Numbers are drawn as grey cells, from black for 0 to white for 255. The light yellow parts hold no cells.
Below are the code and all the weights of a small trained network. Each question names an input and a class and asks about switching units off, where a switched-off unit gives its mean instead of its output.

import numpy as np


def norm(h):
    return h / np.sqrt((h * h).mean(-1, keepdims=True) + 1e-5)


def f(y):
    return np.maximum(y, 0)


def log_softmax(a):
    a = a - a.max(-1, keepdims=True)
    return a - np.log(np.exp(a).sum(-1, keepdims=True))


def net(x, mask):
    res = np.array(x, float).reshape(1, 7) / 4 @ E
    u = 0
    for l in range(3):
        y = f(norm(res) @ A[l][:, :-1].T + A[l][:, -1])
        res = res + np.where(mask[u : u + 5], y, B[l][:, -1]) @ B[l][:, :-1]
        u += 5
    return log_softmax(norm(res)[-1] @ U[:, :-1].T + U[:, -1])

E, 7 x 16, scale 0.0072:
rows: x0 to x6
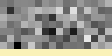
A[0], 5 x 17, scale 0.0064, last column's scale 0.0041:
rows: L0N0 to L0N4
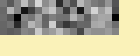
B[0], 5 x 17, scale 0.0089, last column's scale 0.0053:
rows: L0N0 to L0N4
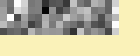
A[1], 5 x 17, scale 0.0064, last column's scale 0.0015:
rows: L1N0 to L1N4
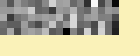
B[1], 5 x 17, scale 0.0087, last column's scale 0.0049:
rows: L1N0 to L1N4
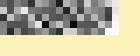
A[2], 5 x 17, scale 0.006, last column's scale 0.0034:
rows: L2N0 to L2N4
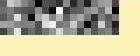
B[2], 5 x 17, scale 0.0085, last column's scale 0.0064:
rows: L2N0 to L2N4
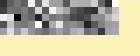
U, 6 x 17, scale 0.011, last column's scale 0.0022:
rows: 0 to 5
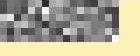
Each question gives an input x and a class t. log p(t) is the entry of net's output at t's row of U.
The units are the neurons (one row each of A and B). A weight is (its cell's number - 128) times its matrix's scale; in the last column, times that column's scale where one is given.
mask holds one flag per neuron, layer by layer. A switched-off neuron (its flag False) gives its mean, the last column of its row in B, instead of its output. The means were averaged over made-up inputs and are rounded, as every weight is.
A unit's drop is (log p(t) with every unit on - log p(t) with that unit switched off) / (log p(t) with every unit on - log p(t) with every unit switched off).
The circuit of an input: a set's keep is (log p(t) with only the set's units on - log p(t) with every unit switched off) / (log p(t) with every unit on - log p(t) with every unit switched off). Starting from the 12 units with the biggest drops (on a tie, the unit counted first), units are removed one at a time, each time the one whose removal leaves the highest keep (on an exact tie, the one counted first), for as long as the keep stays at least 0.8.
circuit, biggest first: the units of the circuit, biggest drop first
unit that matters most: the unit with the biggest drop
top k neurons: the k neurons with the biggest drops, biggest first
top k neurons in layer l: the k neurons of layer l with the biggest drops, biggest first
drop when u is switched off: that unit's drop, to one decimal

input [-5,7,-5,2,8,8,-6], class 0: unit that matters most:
L2N1
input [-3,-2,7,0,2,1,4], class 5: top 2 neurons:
L1N1, L0N1
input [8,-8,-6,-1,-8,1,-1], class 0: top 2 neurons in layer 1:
L1N3, L1N2
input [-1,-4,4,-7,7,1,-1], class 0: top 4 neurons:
L2N1, L0N0, L1N2, L0N2
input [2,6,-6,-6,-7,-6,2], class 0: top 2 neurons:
L1N3, L2N0
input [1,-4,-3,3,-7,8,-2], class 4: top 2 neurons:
L1N4, L2N1
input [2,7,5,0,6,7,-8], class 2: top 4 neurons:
L2N2, L1N3, L2N0, L2N4
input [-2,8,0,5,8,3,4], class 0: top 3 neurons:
L2N1, L2N0, L0N1
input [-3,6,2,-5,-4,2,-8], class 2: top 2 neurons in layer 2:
L2N2, L2N0
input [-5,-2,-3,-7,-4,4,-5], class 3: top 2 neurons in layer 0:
L0N1, L0N3
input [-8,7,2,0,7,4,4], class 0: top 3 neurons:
L2N1, L2N0, L1N0
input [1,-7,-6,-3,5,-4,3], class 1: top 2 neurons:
L2N0, L1N3
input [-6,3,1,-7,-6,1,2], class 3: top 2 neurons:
L0N1, L2N1
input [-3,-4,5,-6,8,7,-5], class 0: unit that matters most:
L2N1
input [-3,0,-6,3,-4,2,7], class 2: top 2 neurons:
L0N3, L0N2
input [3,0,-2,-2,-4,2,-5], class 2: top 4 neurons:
L2N2, L2N4, L2N1, L1N0
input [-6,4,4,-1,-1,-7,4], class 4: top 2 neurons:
L1N0, L2N0
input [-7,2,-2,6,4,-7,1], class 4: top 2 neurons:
L1N0, L0N1
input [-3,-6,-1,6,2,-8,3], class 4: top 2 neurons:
L1N0, L1N2
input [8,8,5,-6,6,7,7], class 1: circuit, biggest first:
L1N2
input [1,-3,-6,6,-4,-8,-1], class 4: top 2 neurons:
L1N0, L0N1
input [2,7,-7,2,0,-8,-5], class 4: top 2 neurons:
L1N0, L2N0
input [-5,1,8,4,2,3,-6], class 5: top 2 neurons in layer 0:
L0N3, L0N1
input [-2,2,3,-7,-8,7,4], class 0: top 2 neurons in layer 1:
L1N3, L1N0
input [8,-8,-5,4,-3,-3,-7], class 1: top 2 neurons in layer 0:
L0N3, L0N0
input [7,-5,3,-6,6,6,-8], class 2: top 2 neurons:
L2N2, L1N3
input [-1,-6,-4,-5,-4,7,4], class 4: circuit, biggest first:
L1N4
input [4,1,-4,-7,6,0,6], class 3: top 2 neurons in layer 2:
L2N2, L2N3
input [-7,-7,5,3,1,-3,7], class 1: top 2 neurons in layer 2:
L2N0, L2N2
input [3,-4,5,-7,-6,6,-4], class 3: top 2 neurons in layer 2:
L2N1, L2N4
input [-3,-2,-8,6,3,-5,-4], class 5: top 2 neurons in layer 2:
L2N2, L2N4
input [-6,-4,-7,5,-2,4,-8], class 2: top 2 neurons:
L2N2, L0N1
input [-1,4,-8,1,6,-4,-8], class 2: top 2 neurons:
L2N2, L1N3
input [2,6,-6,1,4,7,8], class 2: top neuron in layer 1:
L1N0
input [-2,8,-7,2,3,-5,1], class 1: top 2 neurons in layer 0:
L0N4, L0N1
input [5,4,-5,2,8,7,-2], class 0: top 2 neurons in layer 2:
L2N1, L2N0
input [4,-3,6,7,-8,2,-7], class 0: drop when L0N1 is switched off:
0.1
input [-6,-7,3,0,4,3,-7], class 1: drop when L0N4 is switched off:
0.0
